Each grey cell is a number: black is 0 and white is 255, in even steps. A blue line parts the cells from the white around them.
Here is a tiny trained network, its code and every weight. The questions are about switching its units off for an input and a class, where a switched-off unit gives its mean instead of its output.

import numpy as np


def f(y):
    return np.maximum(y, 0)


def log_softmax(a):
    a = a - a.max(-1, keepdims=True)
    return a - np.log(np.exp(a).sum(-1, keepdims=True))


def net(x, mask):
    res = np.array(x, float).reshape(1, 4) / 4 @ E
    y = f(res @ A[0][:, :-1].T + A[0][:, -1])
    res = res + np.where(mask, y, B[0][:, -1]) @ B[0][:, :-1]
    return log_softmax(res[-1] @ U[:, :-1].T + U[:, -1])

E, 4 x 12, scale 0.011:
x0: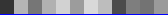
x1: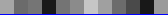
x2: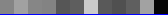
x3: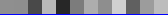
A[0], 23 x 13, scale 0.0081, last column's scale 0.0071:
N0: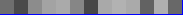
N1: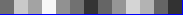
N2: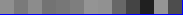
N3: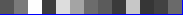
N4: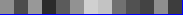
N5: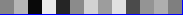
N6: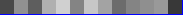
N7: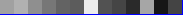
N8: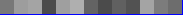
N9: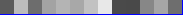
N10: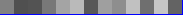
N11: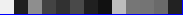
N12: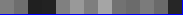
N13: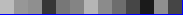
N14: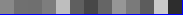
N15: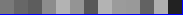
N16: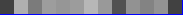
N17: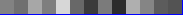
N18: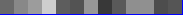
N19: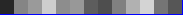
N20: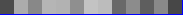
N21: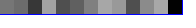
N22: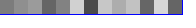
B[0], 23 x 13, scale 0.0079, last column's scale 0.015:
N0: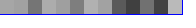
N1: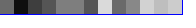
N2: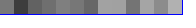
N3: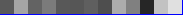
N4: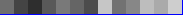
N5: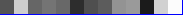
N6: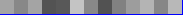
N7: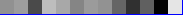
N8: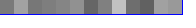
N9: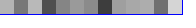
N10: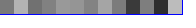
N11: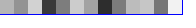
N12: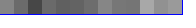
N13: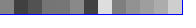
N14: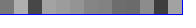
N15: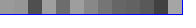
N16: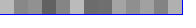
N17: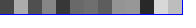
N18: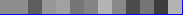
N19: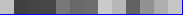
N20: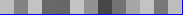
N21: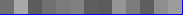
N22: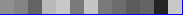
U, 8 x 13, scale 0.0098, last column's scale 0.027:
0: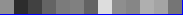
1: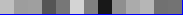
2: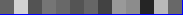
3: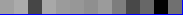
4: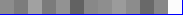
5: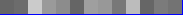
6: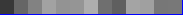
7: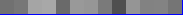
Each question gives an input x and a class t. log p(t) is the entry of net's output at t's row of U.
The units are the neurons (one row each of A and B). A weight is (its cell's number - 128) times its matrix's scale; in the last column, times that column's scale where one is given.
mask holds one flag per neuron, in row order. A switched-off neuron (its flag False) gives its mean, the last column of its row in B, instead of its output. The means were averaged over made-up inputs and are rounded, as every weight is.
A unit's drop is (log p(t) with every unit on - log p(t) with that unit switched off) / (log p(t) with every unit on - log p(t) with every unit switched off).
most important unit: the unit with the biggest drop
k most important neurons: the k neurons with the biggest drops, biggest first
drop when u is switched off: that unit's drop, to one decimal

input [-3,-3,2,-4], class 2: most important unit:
N17
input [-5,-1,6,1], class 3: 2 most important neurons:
[N7 N18]
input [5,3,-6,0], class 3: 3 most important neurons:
[N11 N22 N10]
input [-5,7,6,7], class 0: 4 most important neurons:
[N13 N4 N3 N17]
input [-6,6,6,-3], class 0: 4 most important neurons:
[N13 N4 N9 N20]
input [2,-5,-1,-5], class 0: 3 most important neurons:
[N1 N5 N19]
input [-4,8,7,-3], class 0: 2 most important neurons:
[N13 N4]
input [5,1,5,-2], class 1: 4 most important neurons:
[N9 N20 N6 N22]
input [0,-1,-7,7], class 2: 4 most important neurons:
[N5 N7 N21 N18]
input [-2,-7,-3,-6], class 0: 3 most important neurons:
[N1 N19 N5]
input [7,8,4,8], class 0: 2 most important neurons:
[N4 N13]
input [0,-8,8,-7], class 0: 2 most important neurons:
[N1 N19]
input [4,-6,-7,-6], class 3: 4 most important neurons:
[N0 N22 N10 N5]
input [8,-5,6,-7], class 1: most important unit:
N20
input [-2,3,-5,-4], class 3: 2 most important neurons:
[N5 N22]
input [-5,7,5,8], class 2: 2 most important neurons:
[N5 N1]
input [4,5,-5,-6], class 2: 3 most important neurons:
[N3 N1 N17]
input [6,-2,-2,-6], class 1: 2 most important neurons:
[N5 N20]
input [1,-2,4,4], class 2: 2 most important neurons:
[N5 N22]
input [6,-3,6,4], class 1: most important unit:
N9
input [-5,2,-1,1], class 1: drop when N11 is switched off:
0.3
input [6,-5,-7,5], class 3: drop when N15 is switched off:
0.2
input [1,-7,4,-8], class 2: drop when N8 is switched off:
0.1
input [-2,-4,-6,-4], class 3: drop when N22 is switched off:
0.1
